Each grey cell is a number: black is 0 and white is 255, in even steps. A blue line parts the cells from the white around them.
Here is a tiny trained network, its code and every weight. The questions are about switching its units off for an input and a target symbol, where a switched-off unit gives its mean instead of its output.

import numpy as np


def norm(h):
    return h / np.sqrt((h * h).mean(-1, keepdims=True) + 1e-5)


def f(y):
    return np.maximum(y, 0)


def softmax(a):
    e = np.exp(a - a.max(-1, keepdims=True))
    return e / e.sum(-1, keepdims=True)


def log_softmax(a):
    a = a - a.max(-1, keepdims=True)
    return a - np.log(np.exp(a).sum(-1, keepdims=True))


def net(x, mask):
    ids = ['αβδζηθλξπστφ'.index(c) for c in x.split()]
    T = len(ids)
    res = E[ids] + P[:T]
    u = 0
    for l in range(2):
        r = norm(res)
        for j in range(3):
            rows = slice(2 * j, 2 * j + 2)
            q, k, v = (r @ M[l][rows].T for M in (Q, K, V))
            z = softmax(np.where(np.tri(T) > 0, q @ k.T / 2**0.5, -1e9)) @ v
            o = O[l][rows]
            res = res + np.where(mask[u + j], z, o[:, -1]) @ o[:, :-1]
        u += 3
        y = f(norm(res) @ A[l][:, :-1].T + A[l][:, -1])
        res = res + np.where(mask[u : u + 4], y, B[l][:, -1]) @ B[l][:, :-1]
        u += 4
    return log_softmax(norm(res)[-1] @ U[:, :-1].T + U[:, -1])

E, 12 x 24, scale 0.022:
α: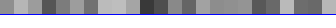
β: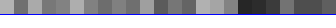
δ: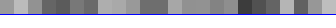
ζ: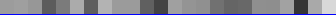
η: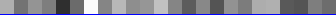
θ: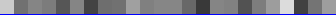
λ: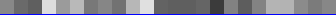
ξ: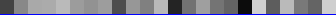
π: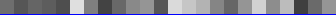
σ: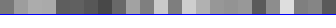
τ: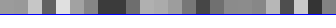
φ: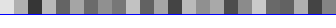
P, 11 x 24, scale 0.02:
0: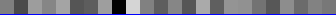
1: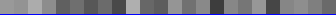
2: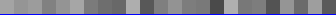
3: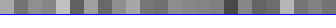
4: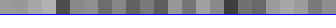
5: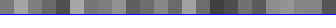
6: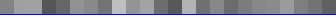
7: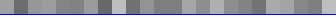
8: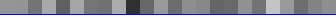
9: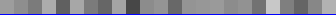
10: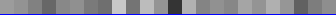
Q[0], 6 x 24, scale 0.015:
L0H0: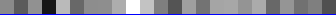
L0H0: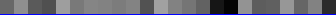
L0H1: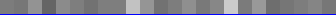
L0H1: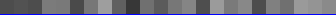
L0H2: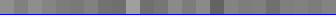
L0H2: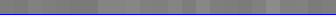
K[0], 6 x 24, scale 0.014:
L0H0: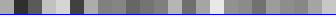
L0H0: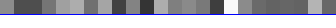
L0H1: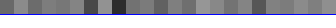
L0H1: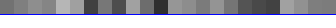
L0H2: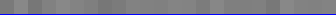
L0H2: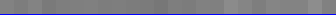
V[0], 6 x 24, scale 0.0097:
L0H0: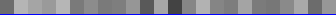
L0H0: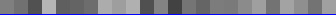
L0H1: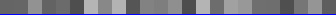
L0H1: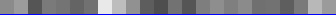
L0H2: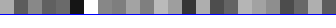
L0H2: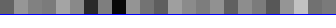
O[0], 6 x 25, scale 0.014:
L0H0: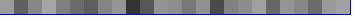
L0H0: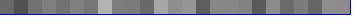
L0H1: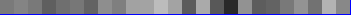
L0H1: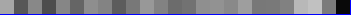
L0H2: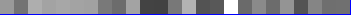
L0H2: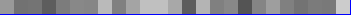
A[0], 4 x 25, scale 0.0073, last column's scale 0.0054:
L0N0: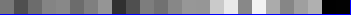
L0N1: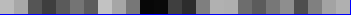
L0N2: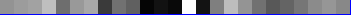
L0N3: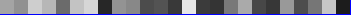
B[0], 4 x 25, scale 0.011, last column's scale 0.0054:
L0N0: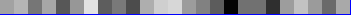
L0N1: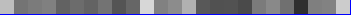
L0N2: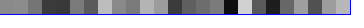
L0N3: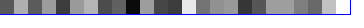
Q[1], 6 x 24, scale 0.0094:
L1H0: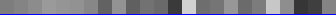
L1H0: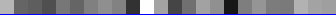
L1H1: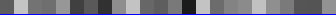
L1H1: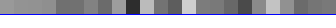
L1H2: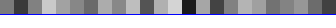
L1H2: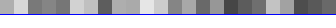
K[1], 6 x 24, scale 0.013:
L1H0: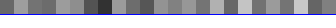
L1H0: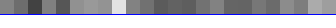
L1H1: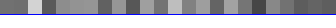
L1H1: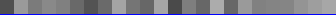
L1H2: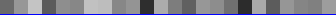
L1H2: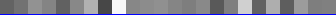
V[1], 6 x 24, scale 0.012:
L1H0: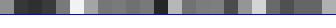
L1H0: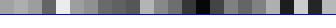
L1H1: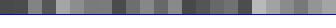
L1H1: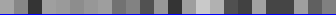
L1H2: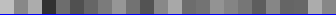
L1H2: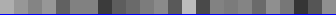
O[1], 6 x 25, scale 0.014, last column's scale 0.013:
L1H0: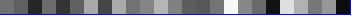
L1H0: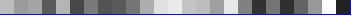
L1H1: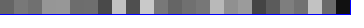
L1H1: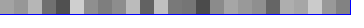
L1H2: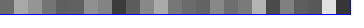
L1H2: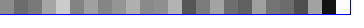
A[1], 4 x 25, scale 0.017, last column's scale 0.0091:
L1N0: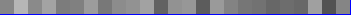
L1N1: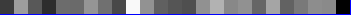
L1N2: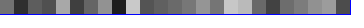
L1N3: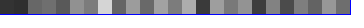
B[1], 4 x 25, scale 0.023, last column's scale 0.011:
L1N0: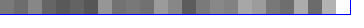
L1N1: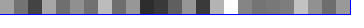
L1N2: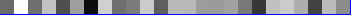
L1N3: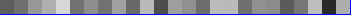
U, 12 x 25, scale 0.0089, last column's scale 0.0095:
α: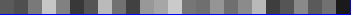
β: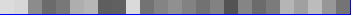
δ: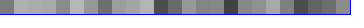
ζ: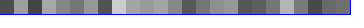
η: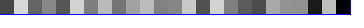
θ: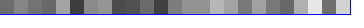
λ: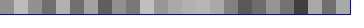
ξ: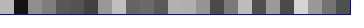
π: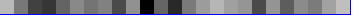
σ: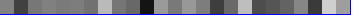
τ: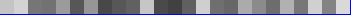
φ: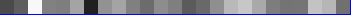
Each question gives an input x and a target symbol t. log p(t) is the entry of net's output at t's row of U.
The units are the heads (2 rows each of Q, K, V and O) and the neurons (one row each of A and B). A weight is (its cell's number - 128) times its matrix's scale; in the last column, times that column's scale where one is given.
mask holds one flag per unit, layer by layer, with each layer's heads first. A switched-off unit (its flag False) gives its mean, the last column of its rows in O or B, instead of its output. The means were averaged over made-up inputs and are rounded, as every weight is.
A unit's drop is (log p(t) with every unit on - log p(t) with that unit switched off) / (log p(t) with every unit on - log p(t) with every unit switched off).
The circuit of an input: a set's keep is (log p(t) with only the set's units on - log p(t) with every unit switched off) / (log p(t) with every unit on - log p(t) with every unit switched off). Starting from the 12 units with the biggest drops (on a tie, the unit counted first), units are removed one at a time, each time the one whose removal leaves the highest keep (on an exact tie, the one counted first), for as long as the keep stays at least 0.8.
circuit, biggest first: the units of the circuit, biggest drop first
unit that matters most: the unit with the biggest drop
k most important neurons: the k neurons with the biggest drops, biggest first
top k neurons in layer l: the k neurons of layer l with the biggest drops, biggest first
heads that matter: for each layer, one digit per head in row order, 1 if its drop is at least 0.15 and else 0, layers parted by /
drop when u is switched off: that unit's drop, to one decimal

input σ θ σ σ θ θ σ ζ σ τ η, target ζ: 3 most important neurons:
L0N3, L1N0, L1N3
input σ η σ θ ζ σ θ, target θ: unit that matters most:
L0H0
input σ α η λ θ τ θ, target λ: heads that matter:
100 / 100
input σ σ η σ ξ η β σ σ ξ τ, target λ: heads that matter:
011 / 100
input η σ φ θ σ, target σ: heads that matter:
010 / 001
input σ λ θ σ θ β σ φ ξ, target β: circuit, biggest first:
L1H1, L0N0, L0H1
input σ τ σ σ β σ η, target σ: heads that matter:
110 / 001
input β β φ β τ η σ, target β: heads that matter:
110 / 000
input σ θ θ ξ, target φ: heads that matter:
010 / 010
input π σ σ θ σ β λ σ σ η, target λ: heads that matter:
110 / 100
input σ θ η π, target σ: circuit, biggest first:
L0H1, L1H2
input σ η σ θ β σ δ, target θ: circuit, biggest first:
L0H0, L0H1, L1N3, L1N1
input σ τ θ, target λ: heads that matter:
010 / 100
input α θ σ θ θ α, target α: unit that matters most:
L0N1
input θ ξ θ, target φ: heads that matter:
011 / 010
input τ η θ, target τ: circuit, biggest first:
L0H1, L1H1, L0H0
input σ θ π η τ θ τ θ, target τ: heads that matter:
110 / 000
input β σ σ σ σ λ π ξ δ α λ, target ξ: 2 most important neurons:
L0N1, L1N3
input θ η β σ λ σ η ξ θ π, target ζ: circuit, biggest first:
L0H2, L1H0, L0H1
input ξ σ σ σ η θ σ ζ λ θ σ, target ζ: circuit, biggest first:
L0H1, L1H0
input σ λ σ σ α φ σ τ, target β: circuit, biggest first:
L1H1
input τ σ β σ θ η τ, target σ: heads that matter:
110 / 001
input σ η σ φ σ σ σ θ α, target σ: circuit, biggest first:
L0H1, L1H2
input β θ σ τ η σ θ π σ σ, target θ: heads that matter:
110 / 000
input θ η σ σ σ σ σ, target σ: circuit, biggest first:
L0H1, L0H0, L1H2
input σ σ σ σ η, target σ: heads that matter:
010 / 001
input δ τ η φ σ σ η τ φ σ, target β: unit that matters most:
L0H2
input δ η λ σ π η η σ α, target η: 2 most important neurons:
L0N3, L0N2
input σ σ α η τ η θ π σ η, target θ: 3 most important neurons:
L1N3, L0N2, L1N0
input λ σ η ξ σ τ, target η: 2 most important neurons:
L1N1, L1N0
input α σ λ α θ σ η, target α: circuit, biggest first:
L0H1, L1N3, L1H2, L0H0
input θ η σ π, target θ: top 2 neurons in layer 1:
L1N3, L1N1
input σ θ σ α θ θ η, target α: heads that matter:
100 / 101
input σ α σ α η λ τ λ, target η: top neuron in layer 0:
L0N3
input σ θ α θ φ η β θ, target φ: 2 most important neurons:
L1N3, L0N3
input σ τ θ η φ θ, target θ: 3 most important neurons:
L1N3, L1N1, L0N3
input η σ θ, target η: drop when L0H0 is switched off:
0.0
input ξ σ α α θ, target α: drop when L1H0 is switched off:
0.1
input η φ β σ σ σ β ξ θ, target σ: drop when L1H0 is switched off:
0.1
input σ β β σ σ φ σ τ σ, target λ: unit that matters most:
L1H0
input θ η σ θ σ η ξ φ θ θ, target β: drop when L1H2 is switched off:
0.1
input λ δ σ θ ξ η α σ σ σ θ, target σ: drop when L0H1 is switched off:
0.9
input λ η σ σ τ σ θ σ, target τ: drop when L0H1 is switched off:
0.6
